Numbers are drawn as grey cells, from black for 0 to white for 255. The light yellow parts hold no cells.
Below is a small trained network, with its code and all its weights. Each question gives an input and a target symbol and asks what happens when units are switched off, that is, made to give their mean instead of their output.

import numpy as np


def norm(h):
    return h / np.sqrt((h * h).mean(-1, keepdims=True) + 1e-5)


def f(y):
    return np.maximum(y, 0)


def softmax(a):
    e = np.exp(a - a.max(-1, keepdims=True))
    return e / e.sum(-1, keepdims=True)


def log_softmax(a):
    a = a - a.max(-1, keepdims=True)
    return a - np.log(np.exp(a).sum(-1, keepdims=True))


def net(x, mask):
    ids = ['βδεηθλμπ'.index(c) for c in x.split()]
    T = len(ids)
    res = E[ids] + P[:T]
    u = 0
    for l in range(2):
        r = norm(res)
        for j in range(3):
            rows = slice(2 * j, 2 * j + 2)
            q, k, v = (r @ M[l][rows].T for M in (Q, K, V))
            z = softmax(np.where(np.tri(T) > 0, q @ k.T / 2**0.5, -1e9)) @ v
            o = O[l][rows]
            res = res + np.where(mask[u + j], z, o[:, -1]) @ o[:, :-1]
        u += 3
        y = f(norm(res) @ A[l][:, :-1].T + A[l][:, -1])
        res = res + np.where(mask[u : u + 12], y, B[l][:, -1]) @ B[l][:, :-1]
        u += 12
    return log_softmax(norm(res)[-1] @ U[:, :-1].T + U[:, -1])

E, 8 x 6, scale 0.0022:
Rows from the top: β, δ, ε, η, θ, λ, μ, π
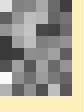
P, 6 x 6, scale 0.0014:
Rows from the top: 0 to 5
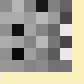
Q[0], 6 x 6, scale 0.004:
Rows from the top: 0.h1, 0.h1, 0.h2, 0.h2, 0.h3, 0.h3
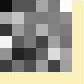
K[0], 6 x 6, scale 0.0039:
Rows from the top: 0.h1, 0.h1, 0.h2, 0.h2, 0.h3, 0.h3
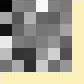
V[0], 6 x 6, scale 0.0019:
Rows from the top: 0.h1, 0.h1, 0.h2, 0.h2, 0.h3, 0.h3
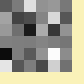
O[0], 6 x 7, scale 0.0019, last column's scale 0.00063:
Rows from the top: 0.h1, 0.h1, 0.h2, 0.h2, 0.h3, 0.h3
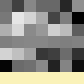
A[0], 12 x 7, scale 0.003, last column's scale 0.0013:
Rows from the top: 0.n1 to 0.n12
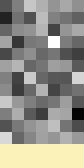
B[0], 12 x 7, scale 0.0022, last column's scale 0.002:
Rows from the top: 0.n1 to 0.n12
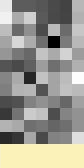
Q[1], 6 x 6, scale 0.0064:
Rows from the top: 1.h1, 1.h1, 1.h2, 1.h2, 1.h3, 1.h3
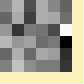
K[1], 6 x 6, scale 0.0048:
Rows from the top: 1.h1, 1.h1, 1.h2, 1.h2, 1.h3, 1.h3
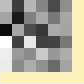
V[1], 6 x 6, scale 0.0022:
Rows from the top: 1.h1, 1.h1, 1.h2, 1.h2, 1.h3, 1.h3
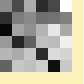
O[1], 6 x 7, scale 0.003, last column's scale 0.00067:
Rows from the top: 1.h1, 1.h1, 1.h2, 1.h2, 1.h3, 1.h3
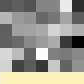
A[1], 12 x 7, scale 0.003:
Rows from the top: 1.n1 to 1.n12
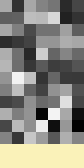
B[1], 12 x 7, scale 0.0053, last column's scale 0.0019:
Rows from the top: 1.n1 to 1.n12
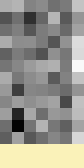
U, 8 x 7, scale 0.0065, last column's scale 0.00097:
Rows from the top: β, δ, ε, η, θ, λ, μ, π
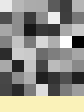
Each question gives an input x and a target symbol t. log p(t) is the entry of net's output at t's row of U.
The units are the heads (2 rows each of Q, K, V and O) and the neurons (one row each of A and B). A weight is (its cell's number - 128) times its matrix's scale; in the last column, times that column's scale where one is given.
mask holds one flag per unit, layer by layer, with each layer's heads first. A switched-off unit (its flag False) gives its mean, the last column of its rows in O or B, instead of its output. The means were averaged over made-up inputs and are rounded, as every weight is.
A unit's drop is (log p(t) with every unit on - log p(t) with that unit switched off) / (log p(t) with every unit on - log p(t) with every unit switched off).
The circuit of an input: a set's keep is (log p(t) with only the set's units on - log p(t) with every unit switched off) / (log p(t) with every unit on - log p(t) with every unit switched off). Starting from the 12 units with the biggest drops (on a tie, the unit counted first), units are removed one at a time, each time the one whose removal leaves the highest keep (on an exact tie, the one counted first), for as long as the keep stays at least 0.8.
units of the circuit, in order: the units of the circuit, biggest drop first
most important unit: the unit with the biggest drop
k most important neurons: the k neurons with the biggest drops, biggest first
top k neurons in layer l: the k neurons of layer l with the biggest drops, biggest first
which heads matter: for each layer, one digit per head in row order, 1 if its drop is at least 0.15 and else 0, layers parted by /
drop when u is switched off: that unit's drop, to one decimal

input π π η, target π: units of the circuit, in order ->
1.h3; 1.n11
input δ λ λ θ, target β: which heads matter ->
000 / 000
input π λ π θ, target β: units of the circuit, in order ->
0.n2; 1.n1
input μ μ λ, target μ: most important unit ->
1.h3
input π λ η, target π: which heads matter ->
001 / 001
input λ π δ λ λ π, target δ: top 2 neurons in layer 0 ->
0.n7; 0.n4
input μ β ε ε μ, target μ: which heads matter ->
001 / 001
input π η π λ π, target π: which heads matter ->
001 / 001
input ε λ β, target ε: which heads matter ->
000 / 010
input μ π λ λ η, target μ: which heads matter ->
001 / 001
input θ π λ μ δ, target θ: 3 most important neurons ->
0.n3; 0.n7; 1.n12
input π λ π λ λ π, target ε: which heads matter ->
101 / 100
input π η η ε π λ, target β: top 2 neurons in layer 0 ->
0.n2; 0.n7
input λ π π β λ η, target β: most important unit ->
0.n1
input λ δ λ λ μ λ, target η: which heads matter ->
011 / 110
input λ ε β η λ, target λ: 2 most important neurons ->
0.n10; 1.n10
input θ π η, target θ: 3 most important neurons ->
0.n3; 0.n7; 0.n5
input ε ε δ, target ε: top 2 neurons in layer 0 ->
0.n3; 0.n1
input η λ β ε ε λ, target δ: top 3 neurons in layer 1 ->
1.n6; 1.n5; 1.n4
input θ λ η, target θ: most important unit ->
1.h3
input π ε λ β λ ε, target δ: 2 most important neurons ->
0.n7; 0.n2
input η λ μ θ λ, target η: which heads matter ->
100 / 011
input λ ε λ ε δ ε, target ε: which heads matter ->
101 / 100
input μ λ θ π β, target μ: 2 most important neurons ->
0.n12; 0.n9
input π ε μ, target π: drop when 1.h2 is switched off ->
0.0
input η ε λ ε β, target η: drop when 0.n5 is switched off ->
0.1
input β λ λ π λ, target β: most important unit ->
1.h1
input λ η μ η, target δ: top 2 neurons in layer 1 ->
1.n5; 1.n4
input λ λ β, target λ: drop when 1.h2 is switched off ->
0.2
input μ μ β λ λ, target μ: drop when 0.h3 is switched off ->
0.7
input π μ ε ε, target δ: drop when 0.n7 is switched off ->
0.9
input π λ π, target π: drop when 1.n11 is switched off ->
0.5
